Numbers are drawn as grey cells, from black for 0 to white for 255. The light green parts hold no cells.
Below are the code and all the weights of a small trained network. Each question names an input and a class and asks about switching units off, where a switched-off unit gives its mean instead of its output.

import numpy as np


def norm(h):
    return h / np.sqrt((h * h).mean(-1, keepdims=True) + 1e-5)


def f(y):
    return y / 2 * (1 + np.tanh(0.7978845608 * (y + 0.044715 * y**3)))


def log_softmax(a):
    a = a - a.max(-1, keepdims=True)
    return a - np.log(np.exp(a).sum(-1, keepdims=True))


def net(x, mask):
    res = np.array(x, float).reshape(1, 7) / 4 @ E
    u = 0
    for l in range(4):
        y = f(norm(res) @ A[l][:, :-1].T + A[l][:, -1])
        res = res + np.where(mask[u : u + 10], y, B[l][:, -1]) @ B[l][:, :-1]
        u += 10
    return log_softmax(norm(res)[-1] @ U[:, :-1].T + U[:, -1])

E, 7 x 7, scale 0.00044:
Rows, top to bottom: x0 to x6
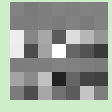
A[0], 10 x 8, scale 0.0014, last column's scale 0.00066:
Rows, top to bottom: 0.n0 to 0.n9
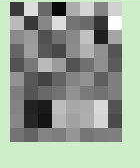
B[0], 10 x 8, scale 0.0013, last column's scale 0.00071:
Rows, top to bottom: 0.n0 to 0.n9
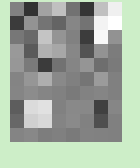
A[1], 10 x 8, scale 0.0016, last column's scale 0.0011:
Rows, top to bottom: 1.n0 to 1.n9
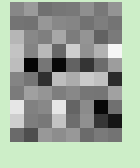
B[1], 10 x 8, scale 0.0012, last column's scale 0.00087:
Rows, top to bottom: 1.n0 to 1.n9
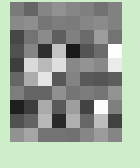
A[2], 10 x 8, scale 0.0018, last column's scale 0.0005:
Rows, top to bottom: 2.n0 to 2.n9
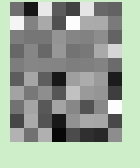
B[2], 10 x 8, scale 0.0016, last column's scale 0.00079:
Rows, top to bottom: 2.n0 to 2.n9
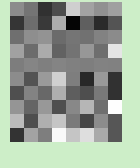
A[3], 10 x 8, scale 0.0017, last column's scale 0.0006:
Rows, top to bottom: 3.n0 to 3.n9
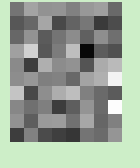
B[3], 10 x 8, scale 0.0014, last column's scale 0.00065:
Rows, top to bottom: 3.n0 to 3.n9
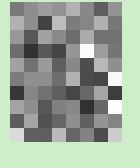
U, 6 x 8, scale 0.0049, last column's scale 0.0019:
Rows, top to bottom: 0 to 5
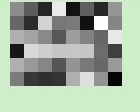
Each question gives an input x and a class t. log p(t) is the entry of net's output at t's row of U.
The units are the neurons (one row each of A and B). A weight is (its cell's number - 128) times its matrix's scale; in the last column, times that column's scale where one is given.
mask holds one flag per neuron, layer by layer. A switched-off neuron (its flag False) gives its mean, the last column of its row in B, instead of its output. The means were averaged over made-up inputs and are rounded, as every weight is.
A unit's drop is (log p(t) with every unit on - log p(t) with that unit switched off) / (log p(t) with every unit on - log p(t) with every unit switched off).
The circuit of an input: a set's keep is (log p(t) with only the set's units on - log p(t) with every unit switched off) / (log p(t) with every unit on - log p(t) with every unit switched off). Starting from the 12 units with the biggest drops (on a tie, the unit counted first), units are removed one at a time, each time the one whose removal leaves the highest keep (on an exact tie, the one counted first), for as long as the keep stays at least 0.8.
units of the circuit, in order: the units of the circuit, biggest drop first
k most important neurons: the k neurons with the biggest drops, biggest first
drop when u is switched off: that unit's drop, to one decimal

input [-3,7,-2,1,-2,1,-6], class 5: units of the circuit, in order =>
3.n3
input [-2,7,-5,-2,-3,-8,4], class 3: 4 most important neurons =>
2.n1, 1.n3, 0.n7, 0.n8
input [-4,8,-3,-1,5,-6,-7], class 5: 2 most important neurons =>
3.n3, 1.n4
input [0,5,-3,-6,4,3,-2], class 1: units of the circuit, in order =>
2.n8, 2.n5
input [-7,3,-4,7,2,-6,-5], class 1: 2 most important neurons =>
1.n7, 2.n1
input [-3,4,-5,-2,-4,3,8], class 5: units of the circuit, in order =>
2.n0, 1.n3
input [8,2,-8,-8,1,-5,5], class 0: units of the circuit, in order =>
1.n7, 3.n9, 0.n1, 2.n8
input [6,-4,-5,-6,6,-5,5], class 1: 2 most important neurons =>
0.n0, 2.n8
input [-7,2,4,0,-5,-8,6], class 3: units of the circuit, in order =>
0.n7, 0.n8
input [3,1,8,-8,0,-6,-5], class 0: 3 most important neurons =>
2.n1, 1.n4, 0.n1
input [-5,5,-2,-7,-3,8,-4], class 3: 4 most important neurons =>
2.n9, 0.n1, 1.n7, 1.n4
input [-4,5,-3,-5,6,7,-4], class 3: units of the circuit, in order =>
2.n9, 0.n1
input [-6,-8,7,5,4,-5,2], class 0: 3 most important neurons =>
2.n1, 1.n4, 0.n0
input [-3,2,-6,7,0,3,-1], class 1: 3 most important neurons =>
1.n7, 2.n1, 1.n3
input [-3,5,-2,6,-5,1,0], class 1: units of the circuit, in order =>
1.n7
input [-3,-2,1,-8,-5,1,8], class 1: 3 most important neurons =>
2.n8, 2.n5, 3.n3
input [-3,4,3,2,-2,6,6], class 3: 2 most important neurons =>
2.n9, 1.n4
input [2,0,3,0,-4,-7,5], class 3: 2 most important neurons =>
0.n7, 0.n8
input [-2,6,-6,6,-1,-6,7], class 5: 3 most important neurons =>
1.n4, 2.n0, 1.n3
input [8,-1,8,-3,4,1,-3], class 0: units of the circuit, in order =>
2.n1
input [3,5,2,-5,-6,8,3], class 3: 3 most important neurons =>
2.n9, 0.n1, 1.n7
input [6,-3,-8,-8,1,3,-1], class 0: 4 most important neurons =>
1.n7, 3.n9, 0.n1, 1.n8
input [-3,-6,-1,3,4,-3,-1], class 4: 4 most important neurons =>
0.n1, 1.n4, 2.n9, 2.n1
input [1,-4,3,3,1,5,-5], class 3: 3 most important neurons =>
2.n9, 0.n0, 2.n0
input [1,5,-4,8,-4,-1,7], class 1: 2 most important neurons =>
1.n7, 3.n3
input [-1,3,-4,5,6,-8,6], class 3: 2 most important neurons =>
0.n7, 2.n1
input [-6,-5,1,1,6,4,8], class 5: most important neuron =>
2.n0
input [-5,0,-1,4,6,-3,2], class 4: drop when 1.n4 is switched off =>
0.4
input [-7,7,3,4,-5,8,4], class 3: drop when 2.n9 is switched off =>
1.3
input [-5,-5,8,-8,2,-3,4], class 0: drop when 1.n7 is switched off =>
0.4
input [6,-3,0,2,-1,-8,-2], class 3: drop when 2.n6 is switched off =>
0.0
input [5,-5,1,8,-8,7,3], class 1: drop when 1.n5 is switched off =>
0.1
